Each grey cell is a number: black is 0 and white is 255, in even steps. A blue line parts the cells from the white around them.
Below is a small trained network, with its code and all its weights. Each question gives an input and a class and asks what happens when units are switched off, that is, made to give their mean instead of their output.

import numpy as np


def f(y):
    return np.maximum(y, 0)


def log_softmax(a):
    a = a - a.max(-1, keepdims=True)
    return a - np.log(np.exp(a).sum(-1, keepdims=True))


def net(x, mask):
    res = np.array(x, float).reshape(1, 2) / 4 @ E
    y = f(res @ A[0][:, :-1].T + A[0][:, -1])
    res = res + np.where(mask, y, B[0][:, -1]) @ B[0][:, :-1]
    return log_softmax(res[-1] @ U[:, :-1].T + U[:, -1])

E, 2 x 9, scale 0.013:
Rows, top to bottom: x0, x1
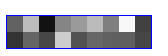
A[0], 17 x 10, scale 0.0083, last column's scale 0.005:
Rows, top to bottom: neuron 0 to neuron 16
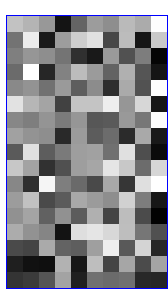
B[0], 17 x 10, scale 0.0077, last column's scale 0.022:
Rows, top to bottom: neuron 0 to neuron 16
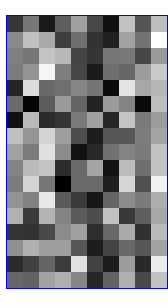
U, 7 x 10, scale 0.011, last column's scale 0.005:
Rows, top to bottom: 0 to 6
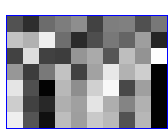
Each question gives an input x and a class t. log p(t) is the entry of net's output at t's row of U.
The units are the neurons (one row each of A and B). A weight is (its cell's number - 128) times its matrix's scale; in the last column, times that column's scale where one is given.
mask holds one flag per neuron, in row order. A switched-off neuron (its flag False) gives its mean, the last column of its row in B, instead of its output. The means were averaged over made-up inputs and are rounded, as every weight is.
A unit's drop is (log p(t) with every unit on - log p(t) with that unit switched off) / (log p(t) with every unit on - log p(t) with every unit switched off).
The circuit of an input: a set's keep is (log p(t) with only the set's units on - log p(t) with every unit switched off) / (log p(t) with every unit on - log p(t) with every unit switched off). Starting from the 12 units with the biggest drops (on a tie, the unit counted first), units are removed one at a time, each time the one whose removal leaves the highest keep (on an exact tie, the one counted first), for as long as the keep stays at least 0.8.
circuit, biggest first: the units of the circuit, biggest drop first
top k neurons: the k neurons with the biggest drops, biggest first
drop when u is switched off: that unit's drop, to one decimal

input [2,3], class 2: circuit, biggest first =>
neuron 5
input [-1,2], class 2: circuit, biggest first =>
neuron 5; neuron 8
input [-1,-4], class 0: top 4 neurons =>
neuron 5; neuron 4; neuron 1; neuron 13
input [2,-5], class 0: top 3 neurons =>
neuron 5; neuron 10; neuron 13
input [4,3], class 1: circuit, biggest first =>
neuron 0; neuron 13
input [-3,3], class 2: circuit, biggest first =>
neuron 5; neuron 8
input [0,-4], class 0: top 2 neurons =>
neuron 5; neuron 4
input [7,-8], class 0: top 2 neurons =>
neuron 13; neuron 5
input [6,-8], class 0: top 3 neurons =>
neuron 13; neuron 5; neuron 0
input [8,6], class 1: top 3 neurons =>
neuron 3; neuron 1; neuron 8
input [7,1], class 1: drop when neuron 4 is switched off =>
0.0
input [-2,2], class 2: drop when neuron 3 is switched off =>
0.1
